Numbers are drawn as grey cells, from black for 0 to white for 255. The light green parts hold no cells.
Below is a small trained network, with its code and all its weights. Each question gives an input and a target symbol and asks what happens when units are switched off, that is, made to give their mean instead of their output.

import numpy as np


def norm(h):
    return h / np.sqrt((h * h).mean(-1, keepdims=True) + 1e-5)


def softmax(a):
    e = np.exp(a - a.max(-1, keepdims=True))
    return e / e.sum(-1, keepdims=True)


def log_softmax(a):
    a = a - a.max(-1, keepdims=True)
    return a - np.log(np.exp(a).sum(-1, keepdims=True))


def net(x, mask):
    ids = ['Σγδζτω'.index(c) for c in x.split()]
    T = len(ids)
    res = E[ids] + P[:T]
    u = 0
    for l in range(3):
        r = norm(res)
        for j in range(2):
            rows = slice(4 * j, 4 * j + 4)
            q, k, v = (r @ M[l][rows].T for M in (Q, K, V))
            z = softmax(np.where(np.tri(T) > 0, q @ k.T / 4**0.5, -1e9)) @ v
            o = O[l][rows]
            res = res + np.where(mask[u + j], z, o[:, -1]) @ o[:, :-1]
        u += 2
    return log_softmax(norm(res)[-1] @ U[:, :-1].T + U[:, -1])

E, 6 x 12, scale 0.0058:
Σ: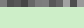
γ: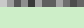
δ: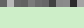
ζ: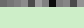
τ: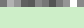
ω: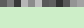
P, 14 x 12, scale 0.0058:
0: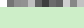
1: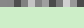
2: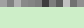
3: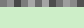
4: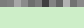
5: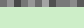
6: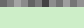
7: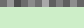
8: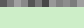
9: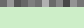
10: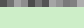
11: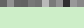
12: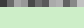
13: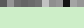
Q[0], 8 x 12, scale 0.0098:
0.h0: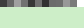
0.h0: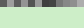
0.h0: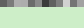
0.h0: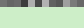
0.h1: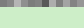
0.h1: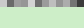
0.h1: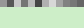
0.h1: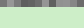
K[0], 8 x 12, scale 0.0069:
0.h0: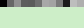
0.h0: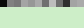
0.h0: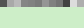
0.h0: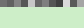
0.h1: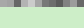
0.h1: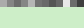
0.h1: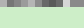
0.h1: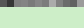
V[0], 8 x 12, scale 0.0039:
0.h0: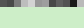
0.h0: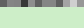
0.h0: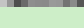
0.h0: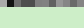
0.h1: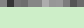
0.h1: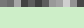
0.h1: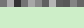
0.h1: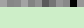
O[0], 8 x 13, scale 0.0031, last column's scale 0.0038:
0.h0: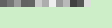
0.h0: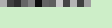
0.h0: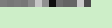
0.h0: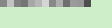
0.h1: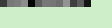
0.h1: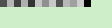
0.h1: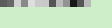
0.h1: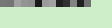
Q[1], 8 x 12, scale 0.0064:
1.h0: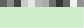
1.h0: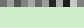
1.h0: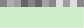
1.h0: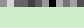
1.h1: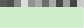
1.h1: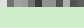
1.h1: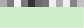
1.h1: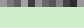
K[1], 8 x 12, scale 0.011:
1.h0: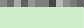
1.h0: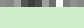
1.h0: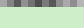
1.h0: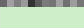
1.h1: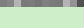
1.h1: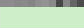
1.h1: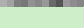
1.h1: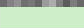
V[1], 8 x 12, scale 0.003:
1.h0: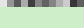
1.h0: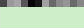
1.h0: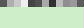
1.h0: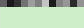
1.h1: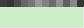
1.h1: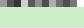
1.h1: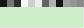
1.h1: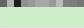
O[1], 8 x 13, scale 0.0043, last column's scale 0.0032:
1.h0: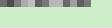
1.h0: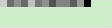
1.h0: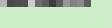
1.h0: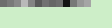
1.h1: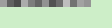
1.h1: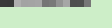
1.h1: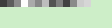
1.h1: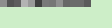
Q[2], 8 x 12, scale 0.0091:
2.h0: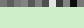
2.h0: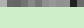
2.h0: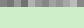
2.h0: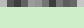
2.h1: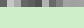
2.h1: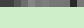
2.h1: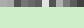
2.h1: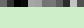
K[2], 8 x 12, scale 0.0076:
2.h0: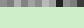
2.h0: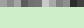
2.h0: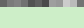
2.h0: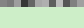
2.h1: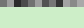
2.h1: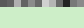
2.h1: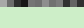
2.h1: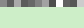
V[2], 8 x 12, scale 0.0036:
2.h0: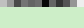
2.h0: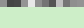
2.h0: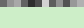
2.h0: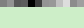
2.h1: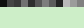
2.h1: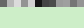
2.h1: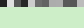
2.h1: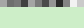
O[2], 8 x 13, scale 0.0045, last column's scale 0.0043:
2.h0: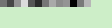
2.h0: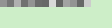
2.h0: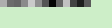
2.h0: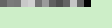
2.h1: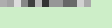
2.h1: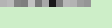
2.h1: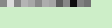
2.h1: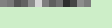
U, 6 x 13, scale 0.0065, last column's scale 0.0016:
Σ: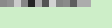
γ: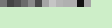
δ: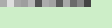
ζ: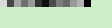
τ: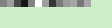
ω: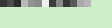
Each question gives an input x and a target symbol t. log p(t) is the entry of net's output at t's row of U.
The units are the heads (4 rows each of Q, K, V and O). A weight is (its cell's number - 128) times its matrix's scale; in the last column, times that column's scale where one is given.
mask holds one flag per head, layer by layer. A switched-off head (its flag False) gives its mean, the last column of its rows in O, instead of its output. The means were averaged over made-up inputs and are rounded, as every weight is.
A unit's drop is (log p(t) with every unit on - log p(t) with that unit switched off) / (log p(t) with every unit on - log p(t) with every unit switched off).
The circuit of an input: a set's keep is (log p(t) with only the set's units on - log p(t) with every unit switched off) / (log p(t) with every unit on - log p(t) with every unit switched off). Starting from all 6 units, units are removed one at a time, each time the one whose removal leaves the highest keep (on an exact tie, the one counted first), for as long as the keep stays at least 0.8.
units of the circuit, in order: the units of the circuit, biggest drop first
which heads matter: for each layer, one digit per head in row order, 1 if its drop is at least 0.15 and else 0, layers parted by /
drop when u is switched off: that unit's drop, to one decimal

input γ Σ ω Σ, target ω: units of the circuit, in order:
[0.h0 1.h0]
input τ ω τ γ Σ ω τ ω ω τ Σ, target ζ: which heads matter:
10 / 00 / 00
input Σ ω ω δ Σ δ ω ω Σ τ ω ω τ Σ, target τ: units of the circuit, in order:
[1.h0]
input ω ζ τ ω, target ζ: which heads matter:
00 / 10 / 01
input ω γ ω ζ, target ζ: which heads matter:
01 / 10 / 11
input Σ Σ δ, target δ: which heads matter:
10 / 10 / 01
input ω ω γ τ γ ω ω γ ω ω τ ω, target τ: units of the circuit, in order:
[0.h1 1.h1]
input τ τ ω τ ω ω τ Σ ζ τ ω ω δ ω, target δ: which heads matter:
01 / 00 / 01
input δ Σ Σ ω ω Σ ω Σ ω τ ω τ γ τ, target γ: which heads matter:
10 / 10 / 00
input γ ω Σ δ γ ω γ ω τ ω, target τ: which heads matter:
01 / 01 / 00
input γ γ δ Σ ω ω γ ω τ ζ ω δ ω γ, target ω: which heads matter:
10 / 01 / 00
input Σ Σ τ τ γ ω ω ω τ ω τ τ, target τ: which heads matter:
01 / 10 / 01
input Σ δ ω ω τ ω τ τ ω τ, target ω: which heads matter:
00 / 01 / 00
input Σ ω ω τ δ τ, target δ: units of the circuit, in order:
[0.h0 2.h1 2.h0 0.h1]
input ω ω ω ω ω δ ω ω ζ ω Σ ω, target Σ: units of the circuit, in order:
[2.h1]
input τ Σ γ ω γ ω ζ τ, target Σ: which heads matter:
11 / 00 / 11
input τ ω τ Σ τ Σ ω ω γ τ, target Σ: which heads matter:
11 / 00 / 01
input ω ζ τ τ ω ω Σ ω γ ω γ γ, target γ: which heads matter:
00 / 10 / 01
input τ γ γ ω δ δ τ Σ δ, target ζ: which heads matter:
10 / 00 / 00
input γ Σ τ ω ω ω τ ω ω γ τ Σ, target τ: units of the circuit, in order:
[2.h0]
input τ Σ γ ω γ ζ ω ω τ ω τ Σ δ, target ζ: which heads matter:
10 / 10 / 00
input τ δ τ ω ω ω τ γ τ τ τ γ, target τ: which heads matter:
10 / 11 / 00
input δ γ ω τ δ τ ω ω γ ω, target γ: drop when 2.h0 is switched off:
0.0
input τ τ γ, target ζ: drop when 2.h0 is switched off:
0.1
